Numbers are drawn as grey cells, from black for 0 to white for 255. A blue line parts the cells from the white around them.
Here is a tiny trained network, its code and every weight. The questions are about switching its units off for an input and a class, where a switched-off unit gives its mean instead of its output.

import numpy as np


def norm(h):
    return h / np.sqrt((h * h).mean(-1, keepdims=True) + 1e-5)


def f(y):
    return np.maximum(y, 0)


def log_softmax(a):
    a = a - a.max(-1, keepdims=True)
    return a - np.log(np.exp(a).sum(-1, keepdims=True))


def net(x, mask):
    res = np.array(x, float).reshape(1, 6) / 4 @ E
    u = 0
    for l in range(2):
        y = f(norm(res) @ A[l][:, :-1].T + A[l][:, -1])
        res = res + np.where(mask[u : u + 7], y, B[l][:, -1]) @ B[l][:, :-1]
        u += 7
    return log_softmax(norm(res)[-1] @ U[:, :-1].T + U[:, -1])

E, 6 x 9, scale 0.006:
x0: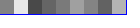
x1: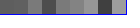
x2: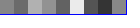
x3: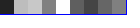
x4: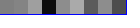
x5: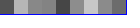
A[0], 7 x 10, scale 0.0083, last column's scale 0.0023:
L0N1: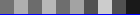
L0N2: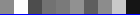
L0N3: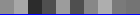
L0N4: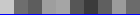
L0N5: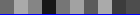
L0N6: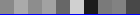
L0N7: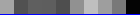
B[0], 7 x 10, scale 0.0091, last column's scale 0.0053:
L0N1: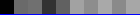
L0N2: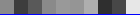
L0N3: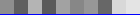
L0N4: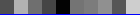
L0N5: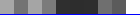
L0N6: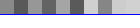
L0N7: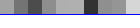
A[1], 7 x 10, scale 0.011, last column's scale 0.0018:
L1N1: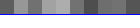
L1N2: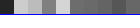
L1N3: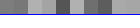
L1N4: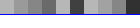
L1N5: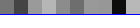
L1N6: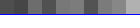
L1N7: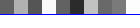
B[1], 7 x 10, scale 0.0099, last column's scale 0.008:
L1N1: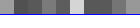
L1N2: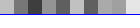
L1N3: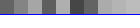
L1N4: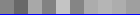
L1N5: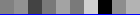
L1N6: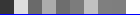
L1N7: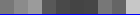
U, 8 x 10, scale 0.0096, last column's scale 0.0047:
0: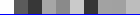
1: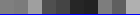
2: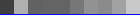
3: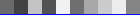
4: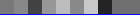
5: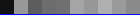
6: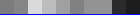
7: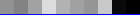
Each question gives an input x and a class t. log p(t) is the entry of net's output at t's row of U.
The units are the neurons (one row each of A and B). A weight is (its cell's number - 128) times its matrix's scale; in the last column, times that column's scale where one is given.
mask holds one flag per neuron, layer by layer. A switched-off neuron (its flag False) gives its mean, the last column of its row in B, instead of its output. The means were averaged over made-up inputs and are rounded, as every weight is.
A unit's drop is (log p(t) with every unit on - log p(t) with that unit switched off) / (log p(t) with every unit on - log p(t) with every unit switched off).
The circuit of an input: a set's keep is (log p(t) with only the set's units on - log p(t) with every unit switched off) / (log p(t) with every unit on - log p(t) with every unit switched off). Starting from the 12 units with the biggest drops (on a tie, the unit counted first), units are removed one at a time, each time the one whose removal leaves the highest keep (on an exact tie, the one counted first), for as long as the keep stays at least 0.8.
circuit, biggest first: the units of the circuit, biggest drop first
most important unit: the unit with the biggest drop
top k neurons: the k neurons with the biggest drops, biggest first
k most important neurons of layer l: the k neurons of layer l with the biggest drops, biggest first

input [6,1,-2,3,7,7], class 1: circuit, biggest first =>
(L0N5)
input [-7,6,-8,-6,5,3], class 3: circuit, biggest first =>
(L0N4, L1N4)
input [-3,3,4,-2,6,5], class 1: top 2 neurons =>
(L0N5, L0N2)
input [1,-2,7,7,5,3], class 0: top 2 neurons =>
(L1N2, L0N3)
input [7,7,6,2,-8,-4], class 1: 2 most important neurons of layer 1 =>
(L1N7, L1N6)
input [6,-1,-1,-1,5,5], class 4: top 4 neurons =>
(L0N2, L1N7, L0N4, L1N3)
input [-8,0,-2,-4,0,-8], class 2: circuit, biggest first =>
(L0N4, L1N6)
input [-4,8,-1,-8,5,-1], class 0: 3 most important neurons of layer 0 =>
(L0N7, L0N4, L0N1)
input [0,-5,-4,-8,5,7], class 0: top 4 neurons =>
(L0N7, L0N4, L1N7, L1N3)
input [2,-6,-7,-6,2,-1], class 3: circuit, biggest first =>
(L0N3, L1N4)
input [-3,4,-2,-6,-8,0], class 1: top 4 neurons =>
(L1N7, L1N2, L0N2, L0N3)
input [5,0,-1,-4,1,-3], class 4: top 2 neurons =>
(L0N2, L1N2)
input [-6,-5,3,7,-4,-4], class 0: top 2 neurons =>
(L1N2, L0N2)
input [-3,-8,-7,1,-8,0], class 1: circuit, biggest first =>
(L1N7)
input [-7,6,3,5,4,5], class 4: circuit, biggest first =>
(L1N5, L0N3)
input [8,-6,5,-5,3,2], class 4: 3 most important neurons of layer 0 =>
(L0N2, L0N1, L0N6)
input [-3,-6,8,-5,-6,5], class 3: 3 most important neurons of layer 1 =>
(L1N3, L1N6, L1N2)
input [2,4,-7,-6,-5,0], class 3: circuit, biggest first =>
(L0N3, L1N4)
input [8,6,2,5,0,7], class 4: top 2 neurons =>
(L0N2, L0N4)
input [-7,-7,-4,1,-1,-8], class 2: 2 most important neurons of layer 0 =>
(L0N4, L0N2)
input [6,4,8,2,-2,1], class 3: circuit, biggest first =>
(L1N3, L0N6)
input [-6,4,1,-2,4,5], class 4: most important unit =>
L1N5
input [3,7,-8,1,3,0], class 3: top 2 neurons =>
(L0N3, L1N4)
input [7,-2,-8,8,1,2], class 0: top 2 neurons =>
(L1N2, L0N6)
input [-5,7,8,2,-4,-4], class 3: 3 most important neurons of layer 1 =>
(L1N3, L1N7, L1N5)
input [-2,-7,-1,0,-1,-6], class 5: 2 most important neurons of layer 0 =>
(L0N1, L0N5)
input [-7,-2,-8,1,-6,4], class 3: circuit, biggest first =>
(L1N4)
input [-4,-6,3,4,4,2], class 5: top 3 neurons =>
(L0N1, L0N2, L1N7)
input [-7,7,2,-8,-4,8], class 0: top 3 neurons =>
(L0N7, L1N6, L0N2)
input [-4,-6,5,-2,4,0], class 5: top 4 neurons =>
(L0N1, L1N6, L0N3, L0N2)
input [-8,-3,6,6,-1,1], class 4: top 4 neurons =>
(L1N5, L0N3, L0N7, L0N6)
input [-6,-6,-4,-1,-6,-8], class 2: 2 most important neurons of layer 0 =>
(L0N4, L0N5)
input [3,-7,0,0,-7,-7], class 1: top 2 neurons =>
(L1N7, L0N7)
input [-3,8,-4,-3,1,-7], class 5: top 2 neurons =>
(L1N6, L0N5)
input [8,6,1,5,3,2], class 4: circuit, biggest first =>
(L0N2)
